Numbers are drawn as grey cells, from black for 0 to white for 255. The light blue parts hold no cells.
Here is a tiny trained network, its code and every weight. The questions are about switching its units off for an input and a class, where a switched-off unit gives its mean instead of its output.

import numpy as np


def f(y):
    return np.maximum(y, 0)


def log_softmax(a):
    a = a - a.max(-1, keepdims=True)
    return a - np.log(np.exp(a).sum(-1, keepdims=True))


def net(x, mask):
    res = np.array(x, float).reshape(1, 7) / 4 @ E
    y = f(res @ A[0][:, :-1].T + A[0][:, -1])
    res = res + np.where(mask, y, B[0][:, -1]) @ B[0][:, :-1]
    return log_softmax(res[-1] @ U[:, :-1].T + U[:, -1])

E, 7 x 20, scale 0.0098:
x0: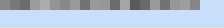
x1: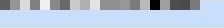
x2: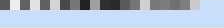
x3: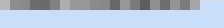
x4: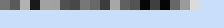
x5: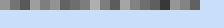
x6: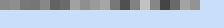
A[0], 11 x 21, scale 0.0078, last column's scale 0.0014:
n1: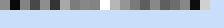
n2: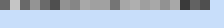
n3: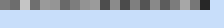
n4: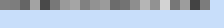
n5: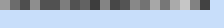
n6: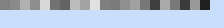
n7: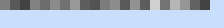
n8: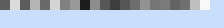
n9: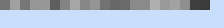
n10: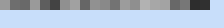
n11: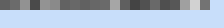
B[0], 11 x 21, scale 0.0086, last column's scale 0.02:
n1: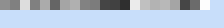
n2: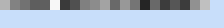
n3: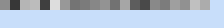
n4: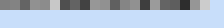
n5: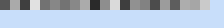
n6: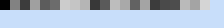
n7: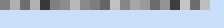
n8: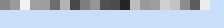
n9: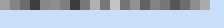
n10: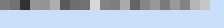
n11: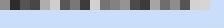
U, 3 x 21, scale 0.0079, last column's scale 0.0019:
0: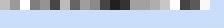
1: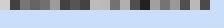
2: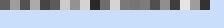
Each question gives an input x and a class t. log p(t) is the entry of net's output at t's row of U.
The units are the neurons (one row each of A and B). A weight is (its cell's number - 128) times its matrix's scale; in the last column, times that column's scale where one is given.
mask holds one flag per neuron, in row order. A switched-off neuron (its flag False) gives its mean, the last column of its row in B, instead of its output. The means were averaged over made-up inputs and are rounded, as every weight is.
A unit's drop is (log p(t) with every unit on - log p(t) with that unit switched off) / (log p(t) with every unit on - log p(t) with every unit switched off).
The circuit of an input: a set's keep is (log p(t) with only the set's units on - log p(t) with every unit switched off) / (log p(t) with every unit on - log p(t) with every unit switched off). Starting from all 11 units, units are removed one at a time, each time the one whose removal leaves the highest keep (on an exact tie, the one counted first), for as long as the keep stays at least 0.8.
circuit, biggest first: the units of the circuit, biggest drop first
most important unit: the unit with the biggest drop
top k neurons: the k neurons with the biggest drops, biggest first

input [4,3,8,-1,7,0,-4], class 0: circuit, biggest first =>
[n8]
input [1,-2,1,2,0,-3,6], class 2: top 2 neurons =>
[n1; n8]
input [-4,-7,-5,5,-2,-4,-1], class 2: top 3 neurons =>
[n5; n8; n7]
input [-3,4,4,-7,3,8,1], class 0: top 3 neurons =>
[n8; n5; n7]
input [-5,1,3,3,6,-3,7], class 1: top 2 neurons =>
[n11; n1]
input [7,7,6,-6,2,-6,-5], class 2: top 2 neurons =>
[n6; n1]
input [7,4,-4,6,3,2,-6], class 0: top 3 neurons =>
[n1; n5; n7]
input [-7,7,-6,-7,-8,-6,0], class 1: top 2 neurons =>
[n4; n2]
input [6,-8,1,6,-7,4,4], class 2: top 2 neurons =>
[n5; n7]
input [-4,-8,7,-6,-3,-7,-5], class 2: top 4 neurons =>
[n5; n1; n7; n11]
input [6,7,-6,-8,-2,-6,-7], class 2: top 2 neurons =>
[n6; n8]
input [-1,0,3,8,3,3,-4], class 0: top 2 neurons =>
[n2; n4]
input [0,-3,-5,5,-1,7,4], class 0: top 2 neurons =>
[n1; n6]
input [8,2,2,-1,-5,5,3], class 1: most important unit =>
n1
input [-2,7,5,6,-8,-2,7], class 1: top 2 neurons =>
[n2; n4]
